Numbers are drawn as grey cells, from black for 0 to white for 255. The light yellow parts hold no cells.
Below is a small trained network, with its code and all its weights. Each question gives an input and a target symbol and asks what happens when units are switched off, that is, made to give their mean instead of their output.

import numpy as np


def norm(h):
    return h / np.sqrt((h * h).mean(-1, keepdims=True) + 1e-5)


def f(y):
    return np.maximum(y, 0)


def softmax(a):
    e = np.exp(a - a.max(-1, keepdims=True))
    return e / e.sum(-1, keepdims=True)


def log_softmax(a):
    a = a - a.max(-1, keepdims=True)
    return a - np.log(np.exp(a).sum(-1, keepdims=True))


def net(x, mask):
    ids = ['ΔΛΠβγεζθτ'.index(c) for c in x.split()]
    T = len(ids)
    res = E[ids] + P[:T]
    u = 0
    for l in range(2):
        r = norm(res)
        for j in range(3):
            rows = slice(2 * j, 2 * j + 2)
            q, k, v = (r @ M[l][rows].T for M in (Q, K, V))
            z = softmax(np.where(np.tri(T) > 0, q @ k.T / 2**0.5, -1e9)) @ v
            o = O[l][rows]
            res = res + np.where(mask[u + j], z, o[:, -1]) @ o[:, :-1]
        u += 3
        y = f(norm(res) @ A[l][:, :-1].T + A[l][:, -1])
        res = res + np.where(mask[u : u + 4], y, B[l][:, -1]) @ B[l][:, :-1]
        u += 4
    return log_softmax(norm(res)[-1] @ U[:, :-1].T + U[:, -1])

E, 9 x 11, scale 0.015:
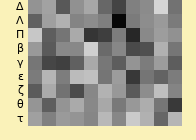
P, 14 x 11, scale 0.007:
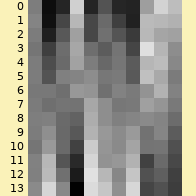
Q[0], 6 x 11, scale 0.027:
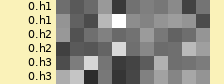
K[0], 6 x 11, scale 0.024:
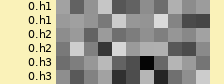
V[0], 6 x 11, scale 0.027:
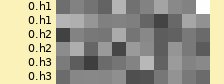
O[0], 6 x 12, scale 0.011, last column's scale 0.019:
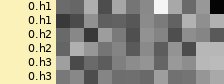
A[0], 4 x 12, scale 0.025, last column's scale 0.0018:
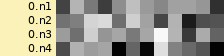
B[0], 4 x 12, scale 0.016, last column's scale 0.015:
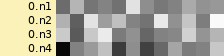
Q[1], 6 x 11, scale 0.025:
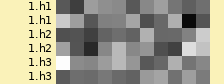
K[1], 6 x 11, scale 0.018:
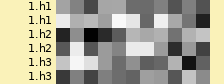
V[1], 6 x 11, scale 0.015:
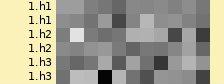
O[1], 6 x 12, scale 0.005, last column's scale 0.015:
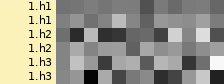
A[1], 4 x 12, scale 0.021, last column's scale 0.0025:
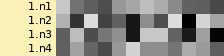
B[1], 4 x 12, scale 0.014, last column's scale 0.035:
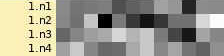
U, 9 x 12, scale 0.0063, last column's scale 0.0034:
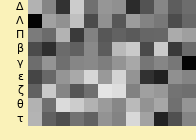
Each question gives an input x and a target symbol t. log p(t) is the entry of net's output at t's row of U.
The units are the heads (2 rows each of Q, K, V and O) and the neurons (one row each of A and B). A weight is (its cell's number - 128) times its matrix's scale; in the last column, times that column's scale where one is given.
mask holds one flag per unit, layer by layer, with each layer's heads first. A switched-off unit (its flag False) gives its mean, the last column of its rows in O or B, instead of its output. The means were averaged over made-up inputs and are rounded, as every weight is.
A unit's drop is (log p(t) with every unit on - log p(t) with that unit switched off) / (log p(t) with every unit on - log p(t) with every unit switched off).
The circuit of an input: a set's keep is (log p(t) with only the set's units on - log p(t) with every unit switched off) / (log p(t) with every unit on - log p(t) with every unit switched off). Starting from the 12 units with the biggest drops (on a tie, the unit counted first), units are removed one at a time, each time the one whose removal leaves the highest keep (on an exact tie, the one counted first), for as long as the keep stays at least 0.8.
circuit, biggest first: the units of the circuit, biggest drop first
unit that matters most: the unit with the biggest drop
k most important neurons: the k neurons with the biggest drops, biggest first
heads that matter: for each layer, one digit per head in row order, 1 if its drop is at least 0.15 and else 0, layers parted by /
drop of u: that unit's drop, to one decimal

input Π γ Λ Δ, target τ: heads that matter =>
110 / 000
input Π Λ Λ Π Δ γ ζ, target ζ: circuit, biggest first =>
(0.n1 1.n2 1.n4)
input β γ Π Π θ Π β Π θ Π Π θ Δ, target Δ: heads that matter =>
100 / 000
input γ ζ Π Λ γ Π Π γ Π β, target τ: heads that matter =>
110 / 000
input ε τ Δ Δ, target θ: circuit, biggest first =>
(0.h1 0.n3)
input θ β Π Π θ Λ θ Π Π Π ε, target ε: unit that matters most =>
0.h2
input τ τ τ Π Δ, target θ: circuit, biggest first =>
(0.n3 0.h1)
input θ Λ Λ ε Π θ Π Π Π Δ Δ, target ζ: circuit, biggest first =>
(1.n4 1.n2 0.h1 0.n1)
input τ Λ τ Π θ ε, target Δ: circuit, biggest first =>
(0.h1 1.n2)
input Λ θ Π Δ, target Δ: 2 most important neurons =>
(1.n2 0.n2)
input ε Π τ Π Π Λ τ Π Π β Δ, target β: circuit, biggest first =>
(0.h2 1.n2 0.h1)
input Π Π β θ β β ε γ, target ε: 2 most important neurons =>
(1.n3 0.n2)
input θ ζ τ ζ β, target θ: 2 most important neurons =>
(0.n3 1.n2)
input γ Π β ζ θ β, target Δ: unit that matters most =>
0.h1
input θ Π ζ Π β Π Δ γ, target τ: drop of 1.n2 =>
0.2
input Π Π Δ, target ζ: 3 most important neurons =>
(1.n2 1.n4 0.n2)
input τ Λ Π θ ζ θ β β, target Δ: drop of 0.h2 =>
0.4
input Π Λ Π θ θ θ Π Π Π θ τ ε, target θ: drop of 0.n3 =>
1.3
